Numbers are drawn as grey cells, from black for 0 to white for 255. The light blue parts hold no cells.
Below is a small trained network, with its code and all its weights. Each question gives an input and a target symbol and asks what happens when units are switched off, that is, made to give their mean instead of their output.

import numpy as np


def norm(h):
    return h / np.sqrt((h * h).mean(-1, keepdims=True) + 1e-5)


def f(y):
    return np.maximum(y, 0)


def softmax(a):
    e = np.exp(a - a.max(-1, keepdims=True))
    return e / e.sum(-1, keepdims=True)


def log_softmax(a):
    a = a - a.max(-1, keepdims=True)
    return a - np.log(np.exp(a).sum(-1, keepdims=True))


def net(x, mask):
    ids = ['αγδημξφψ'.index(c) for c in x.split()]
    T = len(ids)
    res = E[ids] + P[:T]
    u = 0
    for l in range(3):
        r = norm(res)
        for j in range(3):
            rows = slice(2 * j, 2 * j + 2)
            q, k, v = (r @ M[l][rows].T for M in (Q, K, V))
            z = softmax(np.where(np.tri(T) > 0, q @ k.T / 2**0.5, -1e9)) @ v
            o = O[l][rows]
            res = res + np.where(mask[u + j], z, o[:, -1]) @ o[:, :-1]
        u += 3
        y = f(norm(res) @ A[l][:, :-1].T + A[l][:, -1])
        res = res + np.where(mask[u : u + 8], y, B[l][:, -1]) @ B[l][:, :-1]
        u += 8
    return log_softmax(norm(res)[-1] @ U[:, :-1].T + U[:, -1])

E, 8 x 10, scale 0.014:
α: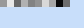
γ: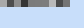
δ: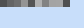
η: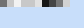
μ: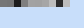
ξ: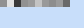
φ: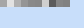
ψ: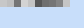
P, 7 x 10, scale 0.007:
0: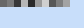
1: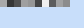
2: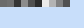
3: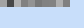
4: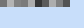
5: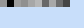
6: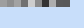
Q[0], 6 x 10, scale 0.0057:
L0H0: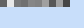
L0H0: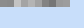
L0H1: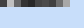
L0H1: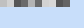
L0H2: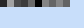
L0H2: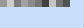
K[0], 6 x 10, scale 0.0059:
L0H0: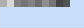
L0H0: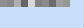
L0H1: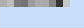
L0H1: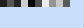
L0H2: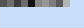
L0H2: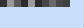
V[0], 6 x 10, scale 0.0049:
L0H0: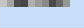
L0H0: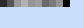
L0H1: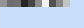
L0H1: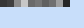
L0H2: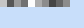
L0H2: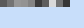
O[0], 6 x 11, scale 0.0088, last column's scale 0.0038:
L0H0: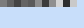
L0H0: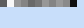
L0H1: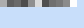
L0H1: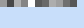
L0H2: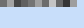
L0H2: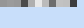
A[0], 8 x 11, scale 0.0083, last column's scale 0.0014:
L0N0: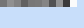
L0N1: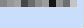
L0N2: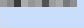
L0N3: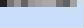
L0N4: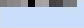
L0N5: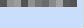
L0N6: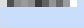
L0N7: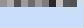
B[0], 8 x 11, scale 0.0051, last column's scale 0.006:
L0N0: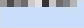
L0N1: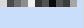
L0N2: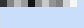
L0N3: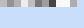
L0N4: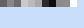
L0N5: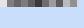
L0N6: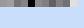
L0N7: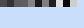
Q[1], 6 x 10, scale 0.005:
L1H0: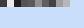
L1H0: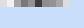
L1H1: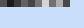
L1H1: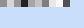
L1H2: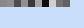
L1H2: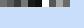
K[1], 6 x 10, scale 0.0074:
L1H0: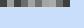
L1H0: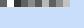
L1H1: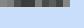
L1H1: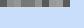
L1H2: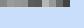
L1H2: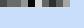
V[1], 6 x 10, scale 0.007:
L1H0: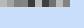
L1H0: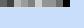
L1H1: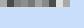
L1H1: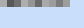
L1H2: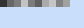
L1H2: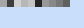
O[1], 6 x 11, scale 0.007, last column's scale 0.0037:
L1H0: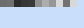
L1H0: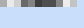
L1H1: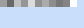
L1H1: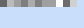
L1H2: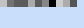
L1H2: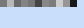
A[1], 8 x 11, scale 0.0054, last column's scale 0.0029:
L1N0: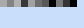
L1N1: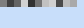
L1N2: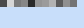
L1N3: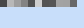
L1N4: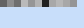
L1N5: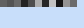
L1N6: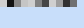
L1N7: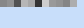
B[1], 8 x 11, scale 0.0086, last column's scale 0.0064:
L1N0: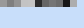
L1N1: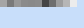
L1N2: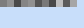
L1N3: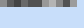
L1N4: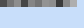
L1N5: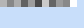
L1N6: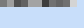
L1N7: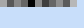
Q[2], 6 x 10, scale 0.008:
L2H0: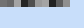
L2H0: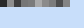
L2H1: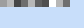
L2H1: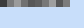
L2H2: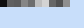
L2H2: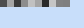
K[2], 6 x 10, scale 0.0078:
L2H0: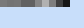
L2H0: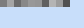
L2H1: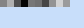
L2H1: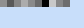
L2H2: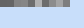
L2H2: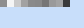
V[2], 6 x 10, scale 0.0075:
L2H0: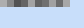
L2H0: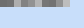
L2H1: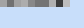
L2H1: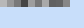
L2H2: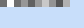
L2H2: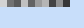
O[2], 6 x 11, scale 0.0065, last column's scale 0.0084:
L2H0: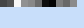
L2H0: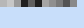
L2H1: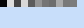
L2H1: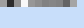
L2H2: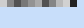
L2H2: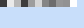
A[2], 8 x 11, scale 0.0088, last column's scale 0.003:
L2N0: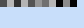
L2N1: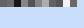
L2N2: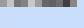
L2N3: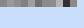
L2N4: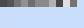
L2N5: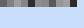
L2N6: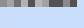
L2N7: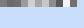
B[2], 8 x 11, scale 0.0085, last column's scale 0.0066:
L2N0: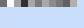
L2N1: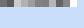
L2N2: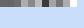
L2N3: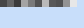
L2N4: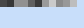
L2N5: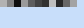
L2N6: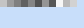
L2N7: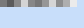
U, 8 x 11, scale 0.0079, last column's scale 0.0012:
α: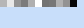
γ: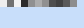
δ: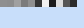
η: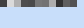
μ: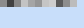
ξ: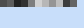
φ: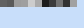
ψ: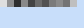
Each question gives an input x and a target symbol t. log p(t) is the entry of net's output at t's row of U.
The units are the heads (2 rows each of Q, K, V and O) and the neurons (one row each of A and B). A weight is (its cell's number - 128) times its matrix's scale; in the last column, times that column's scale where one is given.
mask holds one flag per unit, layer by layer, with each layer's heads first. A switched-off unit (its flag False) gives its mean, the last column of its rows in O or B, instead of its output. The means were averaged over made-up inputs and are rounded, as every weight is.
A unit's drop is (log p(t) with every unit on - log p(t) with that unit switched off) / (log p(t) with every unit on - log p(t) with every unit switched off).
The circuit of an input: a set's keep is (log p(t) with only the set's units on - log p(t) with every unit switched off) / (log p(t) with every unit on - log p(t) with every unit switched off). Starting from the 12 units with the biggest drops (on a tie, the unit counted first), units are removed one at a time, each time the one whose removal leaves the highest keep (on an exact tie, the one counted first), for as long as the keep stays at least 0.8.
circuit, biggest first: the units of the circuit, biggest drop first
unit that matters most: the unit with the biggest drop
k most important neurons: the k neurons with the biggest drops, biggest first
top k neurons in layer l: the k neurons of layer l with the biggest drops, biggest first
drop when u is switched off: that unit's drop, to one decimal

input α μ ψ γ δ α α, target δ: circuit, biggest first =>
(L0H1, L1H2)
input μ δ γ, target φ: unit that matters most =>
L0H1
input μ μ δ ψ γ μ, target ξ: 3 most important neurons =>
(L1N7, L0N6, L2N1)
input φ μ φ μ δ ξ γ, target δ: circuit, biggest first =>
(L1H2, L0H1)
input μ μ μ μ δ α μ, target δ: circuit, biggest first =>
(L1H2, L0H1)
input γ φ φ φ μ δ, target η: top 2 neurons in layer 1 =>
(L1N4, L1N0)
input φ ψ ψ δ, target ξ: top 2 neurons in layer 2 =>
(L2N1, L2N0)
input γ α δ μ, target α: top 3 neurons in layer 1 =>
(L1N7, L1N6, L1N5)
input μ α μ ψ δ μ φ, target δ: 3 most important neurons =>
(L2N3, L0N4, L1N1)
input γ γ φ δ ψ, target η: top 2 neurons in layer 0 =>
(L0N6, L0N7)
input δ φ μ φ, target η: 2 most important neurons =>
(L1N5, L0N7)
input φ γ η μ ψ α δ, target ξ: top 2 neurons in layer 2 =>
(L2N1, L2N2)
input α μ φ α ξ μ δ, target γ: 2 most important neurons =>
(L0N3, L0N4)
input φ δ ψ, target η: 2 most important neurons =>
(L0N6, L1N7)
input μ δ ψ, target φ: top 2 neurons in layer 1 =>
(L1N6, L1N7)
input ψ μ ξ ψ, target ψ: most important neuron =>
(L2N5)
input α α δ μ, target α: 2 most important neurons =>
(L1N7, L0N6)
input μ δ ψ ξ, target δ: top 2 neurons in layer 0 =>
(L0N2, L0N4)
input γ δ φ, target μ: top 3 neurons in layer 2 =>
(L2N3, L2N2, L2N0)
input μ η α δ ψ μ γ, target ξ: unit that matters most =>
L1H0
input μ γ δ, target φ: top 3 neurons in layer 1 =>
(L1N7, L1N6, L1N5)
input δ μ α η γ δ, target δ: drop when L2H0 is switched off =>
0.1
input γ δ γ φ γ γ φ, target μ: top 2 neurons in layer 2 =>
(L2N3, L2N2)
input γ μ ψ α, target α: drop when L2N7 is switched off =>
0.0
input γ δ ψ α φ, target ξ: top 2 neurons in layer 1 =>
(L1N5, L1N6)
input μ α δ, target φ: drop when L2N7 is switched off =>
0.2
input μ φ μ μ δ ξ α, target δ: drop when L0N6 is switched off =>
-0.1
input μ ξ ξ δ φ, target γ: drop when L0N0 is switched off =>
0.2
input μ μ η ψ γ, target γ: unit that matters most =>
L1N5
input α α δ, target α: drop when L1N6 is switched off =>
0.1
